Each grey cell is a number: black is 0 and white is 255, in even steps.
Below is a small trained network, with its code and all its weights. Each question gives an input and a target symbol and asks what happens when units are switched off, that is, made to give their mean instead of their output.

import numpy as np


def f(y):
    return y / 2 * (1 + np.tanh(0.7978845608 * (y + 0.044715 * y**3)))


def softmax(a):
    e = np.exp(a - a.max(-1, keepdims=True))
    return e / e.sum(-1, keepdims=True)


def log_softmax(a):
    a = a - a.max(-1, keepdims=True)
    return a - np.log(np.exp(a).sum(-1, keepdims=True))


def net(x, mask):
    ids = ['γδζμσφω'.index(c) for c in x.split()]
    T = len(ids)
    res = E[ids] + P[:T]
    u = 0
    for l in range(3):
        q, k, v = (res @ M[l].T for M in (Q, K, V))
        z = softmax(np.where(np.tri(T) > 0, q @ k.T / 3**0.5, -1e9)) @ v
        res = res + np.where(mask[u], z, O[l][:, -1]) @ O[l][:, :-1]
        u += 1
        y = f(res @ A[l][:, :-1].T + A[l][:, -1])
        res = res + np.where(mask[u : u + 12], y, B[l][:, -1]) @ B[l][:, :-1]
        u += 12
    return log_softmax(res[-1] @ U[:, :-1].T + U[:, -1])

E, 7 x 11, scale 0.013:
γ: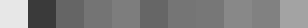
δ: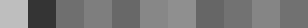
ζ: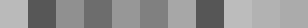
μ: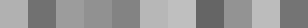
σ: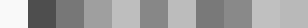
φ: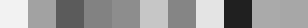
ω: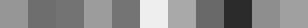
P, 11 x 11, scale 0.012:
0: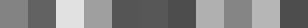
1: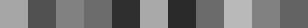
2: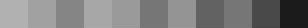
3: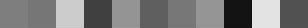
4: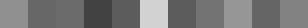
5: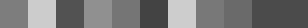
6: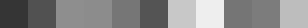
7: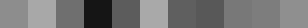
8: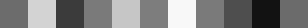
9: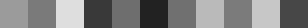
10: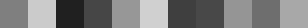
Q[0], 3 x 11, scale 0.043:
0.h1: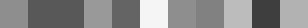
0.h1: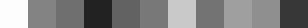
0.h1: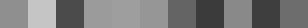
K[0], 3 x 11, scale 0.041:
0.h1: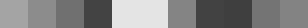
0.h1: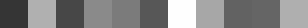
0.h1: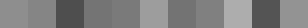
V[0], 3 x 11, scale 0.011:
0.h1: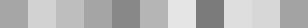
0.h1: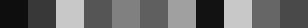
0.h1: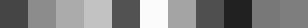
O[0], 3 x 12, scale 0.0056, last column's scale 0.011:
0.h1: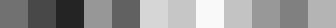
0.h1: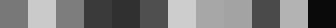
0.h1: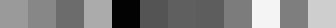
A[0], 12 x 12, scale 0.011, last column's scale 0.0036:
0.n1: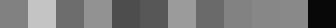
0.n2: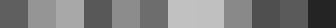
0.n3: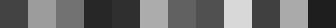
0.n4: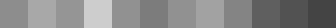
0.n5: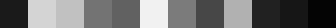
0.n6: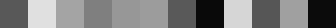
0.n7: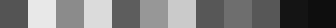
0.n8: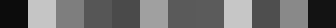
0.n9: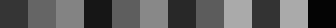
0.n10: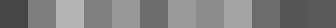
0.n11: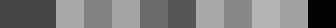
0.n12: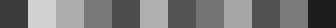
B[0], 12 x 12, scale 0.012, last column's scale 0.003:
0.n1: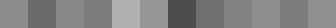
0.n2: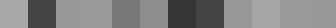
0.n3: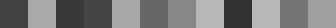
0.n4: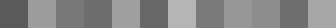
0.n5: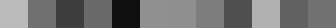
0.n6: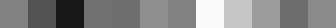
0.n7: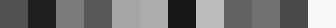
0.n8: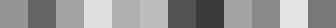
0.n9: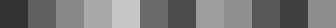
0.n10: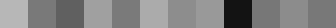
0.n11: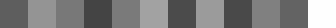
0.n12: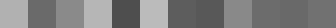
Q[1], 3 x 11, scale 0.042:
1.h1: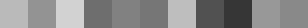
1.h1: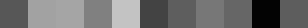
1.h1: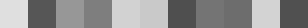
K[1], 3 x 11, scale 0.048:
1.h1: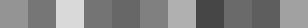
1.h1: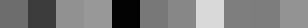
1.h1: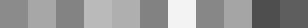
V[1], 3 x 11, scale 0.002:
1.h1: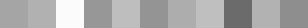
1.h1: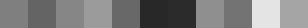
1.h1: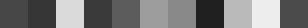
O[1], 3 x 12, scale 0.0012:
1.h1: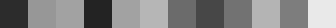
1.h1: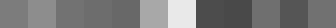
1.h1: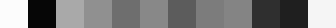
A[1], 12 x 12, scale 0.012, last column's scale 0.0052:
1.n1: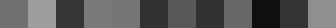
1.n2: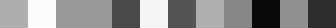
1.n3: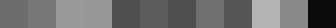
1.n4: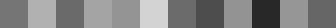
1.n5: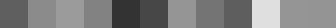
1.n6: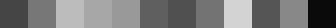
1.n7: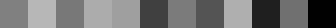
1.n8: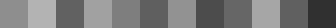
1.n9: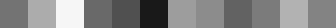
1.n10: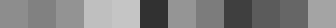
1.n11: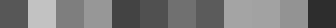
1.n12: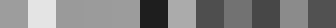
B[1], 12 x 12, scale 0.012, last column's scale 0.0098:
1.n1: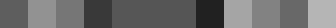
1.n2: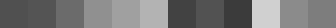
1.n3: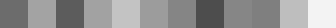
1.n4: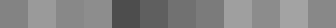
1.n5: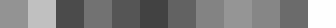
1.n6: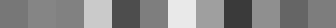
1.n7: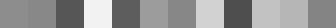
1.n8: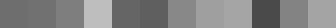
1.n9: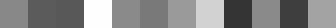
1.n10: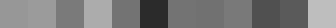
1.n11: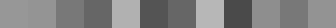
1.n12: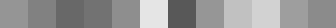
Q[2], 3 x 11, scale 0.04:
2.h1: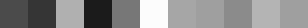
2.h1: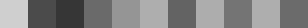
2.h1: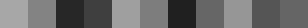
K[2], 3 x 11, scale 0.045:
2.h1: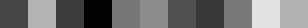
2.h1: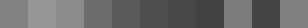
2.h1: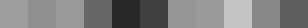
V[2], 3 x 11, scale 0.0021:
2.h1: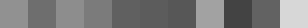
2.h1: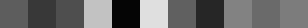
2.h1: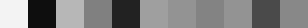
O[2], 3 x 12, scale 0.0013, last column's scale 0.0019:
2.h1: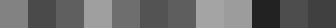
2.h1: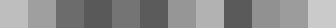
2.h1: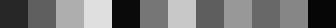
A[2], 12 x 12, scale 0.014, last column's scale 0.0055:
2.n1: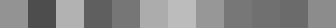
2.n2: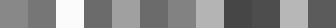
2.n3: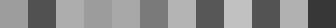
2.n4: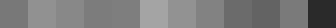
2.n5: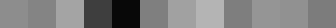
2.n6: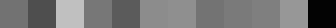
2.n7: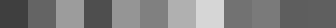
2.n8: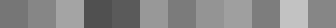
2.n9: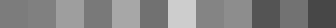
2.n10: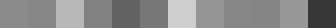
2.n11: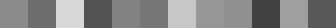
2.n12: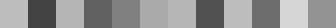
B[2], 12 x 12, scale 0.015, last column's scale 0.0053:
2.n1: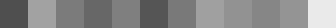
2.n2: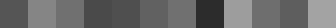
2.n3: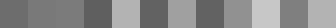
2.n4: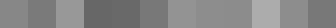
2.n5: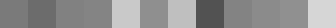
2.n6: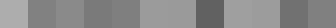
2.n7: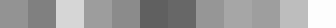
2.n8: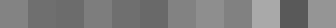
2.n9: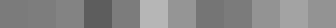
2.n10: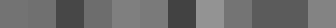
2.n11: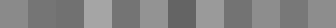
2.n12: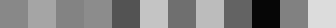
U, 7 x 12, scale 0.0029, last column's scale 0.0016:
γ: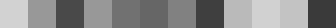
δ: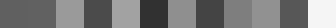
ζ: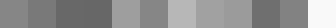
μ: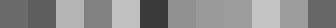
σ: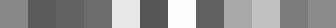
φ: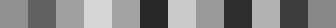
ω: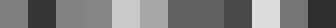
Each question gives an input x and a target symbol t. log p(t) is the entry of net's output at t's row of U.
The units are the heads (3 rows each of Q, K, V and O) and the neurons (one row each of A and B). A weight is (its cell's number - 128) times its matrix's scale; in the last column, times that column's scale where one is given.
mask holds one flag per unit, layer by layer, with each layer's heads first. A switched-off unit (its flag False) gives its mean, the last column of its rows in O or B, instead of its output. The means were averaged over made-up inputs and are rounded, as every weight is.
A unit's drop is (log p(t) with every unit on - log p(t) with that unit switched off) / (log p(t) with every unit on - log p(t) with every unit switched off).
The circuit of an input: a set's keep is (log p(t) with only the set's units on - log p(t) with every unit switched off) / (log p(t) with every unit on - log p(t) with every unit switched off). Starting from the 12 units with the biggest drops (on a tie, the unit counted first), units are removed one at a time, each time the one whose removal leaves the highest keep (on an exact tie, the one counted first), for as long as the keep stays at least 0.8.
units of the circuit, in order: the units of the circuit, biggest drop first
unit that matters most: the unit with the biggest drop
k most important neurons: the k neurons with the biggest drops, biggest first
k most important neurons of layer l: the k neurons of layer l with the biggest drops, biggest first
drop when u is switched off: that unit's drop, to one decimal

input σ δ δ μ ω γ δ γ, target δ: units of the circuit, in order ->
[0.h1 0.n9 1.n1]
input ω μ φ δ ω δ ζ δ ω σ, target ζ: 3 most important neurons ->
[2.n12 0.n2 1.n5]
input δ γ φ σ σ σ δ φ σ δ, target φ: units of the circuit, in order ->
[0.h1 1.n9 0.n7]
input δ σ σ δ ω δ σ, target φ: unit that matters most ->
0.h1
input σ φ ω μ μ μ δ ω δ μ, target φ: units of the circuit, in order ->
[0.h1 1.n9 0.n7]
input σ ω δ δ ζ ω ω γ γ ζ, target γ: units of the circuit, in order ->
[0.h1 1.n5]
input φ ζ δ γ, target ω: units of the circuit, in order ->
[0.h1 0.n11]
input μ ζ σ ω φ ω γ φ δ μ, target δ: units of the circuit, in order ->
[0.h1 2.n2 1.n5 1.n3]
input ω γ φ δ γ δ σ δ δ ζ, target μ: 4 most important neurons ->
[2.n7 0.n11 1.n5 1.n3]
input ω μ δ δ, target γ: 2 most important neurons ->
[1.n3 1.n5]
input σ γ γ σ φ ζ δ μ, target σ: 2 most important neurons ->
[0.n3 2.n5]
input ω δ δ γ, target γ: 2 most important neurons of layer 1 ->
[1.n3 1.n5]
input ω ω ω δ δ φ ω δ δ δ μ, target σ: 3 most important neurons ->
[0.n6 1.n3 2.n5]
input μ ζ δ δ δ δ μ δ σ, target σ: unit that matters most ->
2.n3
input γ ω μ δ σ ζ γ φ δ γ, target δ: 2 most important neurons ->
[2.n2 1.n5]
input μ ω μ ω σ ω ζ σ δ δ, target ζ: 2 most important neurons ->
[2.n12 0.n2]
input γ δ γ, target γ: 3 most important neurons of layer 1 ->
[1.n12 1.n7 1.n1]
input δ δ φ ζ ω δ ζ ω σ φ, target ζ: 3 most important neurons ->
[0.n2 2.n12 1.n5]
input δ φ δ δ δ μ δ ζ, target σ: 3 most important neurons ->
[2.n5 0.n3 1.n3]
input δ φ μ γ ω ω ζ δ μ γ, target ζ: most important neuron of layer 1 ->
[1.n5]
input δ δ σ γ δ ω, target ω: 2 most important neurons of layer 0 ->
[0.n7 0.n1]
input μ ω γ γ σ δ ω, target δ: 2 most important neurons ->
[2.n2 1.n5]
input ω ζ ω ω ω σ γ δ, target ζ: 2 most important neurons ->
[2.n12 1.n5]
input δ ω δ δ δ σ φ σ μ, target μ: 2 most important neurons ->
[2.n7 0.n7]
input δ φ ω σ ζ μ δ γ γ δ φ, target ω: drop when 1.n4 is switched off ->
-0.1
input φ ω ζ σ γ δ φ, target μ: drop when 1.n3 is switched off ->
0.2
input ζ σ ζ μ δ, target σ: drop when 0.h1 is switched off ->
1.6
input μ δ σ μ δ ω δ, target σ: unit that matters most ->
2.n5
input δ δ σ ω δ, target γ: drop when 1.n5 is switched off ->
0.2
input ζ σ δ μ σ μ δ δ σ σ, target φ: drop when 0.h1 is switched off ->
1.3
